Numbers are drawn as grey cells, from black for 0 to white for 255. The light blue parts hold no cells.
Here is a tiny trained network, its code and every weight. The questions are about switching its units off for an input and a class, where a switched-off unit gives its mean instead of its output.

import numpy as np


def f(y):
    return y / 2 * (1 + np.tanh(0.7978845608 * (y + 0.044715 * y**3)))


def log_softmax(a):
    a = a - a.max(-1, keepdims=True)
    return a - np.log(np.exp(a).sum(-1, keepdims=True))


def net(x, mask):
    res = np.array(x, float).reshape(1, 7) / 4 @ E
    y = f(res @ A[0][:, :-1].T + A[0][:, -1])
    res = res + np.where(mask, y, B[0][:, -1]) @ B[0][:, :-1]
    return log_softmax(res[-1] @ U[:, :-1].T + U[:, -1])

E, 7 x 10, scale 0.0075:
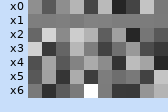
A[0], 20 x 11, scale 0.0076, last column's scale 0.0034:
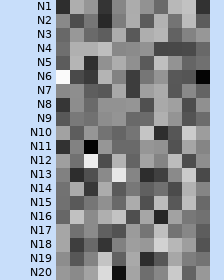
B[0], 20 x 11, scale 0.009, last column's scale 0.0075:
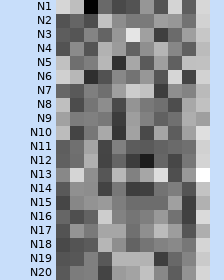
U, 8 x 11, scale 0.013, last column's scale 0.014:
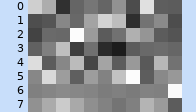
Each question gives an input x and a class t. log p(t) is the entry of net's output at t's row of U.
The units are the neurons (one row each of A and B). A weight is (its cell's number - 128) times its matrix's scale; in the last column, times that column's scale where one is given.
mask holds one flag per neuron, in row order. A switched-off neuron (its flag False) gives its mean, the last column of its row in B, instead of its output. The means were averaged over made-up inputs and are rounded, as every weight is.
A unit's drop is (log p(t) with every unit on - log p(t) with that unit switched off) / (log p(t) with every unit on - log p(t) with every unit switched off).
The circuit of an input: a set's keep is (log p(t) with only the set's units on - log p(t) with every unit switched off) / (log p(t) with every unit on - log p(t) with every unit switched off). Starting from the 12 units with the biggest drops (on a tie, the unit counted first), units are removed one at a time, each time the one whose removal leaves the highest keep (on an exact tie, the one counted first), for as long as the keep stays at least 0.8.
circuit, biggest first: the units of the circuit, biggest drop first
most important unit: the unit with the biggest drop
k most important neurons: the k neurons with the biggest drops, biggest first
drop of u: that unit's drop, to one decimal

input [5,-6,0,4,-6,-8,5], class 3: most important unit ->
N12
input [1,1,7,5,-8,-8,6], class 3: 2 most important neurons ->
N12, N2
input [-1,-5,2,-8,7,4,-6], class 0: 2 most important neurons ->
N1, N10
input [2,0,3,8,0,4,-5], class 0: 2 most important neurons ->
N6, N13
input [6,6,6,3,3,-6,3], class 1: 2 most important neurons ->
N19, N14
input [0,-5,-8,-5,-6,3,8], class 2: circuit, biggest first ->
N2, N18
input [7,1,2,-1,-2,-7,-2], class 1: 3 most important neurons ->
N20, N19, N14
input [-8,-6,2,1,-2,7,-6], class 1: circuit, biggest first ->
N3, N7
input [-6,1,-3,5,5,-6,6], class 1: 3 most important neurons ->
N7, N3, N1
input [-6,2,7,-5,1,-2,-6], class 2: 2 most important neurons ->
N16, N4
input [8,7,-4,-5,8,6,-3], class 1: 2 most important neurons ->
N19, N20
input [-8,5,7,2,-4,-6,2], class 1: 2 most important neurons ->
N3, N7
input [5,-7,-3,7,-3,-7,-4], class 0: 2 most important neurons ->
N6, N11
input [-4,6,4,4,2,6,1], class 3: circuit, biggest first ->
N11
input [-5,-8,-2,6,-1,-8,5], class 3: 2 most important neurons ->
N12, N1
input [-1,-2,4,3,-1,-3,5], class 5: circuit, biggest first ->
N13, N18
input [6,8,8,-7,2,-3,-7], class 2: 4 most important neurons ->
N16, N4, N6, N13
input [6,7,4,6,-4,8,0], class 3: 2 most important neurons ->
N14, N1
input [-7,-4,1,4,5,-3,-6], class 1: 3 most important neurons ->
N3, N7, N13
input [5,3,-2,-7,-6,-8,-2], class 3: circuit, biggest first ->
N12
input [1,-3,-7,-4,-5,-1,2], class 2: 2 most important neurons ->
N2, N18
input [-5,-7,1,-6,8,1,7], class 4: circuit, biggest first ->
N5, N8
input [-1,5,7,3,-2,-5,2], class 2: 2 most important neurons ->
N16, N4
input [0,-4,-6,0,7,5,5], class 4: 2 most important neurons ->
N5, N8
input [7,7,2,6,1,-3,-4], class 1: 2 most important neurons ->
N20, N19
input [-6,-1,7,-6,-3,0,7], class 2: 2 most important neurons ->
N16, N6
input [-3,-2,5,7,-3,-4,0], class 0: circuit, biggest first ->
N6
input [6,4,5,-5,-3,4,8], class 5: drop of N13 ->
1.1
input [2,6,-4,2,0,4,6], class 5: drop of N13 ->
1.0
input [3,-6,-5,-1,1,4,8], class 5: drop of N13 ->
1.3
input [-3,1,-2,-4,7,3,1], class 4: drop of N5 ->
0.3
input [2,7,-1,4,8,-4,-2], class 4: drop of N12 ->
0.0
